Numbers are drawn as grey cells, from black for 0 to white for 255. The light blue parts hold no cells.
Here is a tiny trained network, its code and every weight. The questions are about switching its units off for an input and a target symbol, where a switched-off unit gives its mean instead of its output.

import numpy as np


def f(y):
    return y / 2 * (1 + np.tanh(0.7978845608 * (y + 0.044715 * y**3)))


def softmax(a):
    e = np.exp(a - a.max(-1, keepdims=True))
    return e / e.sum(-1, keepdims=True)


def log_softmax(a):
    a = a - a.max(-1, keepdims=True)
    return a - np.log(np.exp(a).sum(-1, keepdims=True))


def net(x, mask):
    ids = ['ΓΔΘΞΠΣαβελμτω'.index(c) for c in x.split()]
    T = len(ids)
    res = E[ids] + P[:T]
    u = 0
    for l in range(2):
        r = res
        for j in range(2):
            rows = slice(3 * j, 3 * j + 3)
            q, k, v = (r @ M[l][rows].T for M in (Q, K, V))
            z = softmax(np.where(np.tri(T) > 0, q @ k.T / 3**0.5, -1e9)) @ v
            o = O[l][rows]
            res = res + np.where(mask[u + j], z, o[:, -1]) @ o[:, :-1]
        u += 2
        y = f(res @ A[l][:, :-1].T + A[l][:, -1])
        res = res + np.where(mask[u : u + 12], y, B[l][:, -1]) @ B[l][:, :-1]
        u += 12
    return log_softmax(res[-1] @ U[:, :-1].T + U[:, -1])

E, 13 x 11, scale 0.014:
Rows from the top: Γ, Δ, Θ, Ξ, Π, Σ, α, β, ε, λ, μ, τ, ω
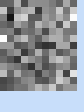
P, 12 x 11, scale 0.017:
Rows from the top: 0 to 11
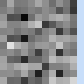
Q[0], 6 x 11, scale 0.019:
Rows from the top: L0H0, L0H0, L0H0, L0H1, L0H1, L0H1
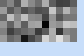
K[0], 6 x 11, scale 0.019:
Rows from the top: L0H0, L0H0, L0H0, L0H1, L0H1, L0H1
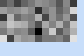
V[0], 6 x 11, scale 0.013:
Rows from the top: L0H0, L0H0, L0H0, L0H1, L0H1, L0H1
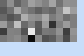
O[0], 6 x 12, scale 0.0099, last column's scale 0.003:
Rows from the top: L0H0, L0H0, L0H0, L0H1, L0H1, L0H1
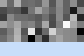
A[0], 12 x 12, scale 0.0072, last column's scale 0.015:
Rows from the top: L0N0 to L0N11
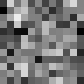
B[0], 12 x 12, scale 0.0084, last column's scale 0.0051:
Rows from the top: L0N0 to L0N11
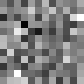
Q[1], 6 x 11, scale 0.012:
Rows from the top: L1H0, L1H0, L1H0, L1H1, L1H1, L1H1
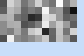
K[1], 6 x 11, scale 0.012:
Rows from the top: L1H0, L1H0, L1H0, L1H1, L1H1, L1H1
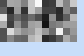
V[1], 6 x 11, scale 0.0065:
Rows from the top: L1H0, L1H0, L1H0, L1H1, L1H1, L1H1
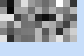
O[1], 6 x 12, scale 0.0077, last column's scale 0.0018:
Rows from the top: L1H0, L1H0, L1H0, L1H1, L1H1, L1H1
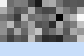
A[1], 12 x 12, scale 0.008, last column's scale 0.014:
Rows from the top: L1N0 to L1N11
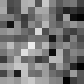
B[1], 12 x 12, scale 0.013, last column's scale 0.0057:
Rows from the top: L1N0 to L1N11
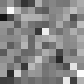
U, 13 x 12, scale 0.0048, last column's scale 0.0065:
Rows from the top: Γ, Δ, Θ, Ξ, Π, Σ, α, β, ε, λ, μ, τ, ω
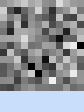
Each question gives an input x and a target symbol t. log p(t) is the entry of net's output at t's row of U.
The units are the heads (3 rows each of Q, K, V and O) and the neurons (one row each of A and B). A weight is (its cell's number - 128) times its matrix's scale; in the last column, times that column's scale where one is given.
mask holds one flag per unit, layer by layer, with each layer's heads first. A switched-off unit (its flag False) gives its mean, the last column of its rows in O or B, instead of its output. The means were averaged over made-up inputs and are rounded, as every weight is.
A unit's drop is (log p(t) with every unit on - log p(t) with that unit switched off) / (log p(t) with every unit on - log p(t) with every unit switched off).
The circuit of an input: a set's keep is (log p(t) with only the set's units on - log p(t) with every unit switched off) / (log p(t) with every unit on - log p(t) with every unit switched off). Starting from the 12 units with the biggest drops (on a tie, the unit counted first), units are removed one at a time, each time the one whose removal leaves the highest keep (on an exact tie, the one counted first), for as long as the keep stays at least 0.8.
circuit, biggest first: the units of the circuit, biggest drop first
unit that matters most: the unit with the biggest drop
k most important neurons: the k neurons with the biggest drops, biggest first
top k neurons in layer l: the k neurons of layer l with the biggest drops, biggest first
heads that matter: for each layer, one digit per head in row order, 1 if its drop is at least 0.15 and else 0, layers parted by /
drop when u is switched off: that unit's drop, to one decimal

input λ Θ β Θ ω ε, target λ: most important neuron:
[L0N4]
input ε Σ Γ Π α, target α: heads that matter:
00 / 11
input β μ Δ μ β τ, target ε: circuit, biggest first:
[L0H1; L0N11]
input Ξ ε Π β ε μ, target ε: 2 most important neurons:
[L0N11; L0N7]
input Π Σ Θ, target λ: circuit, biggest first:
[L0H0; L0N4]
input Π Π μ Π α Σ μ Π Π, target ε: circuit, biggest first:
[L0H1; L0N11]
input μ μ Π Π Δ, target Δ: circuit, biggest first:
[L0H1; L1N0; L1N6]
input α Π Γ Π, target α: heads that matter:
00 / 11
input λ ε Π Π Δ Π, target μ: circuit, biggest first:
[L0H1; L0N4]
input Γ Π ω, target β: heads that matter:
11 / 10
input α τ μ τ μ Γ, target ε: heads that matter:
01 / 00
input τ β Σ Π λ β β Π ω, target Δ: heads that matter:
01 / 00
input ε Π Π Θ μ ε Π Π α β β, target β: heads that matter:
01 / 10
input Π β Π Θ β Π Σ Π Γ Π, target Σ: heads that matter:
01 / 00
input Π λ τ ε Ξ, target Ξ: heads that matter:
01 / 10
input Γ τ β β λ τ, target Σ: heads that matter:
11 / 00
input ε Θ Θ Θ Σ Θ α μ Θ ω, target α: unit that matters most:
L1H0
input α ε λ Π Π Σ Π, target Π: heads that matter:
01 / 10
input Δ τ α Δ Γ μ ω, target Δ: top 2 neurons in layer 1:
[L1N0; L1N6]
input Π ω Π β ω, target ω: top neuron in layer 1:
[L1N11]
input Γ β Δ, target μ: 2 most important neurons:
[L0N4; L0N7]
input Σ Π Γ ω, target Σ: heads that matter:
01 / 00
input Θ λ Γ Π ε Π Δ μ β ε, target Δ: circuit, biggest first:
[L0H1; L1N0; L1H0; L1N6]
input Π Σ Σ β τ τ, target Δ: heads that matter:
11 / 00
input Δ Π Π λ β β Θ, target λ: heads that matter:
01 / 00
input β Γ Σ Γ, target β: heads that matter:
01 / 10
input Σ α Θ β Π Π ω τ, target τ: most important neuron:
[L0N1]
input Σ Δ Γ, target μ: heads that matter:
11 / 00
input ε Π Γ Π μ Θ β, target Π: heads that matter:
01 / 10
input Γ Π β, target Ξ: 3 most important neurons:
[L1N4; L0N11; L0N3]
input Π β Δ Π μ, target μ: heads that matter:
01 / 00
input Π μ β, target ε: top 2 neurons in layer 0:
[L0N11; L0N2]
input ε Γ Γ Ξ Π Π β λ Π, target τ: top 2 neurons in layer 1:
[L1N4; L1N10]
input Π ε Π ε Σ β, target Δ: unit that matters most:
L0H1
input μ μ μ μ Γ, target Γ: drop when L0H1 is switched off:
0.2
